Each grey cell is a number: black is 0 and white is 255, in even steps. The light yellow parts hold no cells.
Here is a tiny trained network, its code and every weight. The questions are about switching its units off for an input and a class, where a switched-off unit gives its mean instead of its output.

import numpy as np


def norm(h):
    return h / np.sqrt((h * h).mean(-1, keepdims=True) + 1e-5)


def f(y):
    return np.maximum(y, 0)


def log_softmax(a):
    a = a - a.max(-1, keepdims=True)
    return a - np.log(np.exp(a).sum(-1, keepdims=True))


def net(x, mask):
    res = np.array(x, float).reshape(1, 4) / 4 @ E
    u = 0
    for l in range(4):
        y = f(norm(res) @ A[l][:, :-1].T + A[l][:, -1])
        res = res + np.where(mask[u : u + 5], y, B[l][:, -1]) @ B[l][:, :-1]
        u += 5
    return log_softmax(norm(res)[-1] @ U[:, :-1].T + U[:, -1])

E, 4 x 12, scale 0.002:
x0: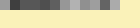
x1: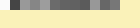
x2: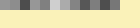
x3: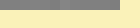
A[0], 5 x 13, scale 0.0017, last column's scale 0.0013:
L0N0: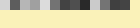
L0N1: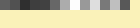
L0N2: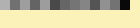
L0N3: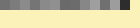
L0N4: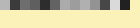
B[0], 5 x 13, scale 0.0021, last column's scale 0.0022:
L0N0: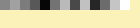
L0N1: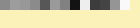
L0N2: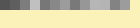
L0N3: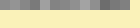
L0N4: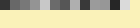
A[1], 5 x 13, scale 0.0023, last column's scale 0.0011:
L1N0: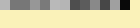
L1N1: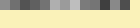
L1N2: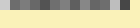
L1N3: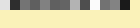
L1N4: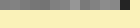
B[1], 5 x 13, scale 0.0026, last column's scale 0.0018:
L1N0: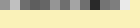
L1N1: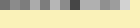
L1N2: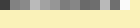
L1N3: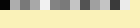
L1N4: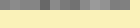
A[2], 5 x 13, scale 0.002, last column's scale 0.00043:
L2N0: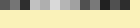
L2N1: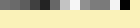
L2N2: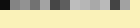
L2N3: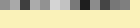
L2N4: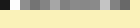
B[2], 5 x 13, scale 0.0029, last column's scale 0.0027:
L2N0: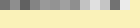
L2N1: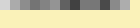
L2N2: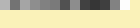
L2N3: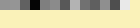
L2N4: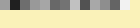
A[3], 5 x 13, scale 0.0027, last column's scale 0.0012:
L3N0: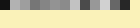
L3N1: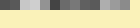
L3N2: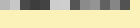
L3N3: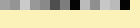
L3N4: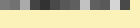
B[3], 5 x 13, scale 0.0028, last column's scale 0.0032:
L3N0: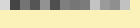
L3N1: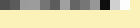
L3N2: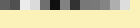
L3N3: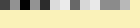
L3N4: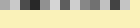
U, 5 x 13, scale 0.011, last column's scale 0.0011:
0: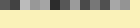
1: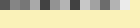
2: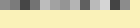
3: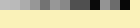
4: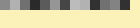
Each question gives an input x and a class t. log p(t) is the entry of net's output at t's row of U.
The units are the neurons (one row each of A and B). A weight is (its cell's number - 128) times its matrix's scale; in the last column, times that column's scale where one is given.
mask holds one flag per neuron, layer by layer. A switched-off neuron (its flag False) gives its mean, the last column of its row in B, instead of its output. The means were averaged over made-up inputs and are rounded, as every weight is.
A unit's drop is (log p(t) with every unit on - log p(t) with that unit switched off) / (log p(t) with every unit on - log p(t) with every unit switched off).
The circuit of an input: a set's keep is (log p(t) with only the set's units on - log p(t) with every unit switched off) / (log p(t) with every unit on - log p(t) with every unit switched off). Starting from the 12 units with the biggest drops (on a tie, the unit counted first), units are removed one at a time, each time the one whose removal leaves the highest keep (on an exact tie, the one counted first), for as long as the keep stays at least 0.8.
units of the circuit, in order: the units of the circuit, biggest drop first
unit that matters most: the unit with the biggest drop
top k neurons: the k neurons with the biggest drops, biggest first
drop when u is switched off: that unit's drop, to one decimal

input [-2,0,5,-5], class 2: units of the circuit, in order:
[L2N0]
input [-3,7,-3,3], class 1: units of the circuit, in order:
[L3N3; L0N0]
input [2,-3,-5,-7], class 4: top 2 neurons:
[L3N4; L1N3]
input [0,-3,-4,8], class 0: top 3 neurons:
[L0N0; L2N4; L2N3]
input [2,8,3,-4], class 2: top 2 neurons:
[L1N3; L0N1]
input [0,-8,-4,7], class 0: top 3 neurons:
[L2N4; L0N0; L2N3]
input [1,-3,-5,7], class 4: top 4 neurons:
[L1N3; L3N4; L1N2; L0N4]
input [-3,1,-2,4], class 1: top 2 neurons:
[L1N3; L3N3]
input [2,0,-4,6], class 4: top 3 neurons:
[L1N3; L3N4; L2N4]
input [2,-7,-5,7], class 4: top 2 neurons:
[L3N4; L1N3]
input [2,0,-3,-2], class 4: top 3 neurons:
[L0N1; L1N3; L3N4]
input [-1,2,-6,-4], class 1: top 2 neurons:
[L3N3; L2N3]
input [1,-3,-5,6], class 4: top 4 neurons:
[L1N3; L3N4; L1N2; L0N4]
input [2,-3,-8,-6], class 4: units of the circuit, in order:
[L3N4]
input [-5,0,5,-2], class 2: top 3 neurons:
[L0N1; L2N0; L2N2]
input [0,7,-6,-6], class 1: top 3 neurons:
[L0N0; L3N3; L2N4]
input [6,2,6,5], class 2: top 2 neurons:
[L1N3; L0N0]
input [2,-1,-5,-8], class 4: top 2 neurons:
[L1N3; L3N4]
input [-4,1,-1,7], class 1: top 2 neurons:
[L1N3; L3N3]
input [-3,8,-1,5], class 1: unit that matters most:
L0N0
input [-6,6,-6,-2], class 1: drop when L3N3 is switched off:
0.3
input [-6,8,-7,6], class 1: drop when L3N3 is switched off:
0.4
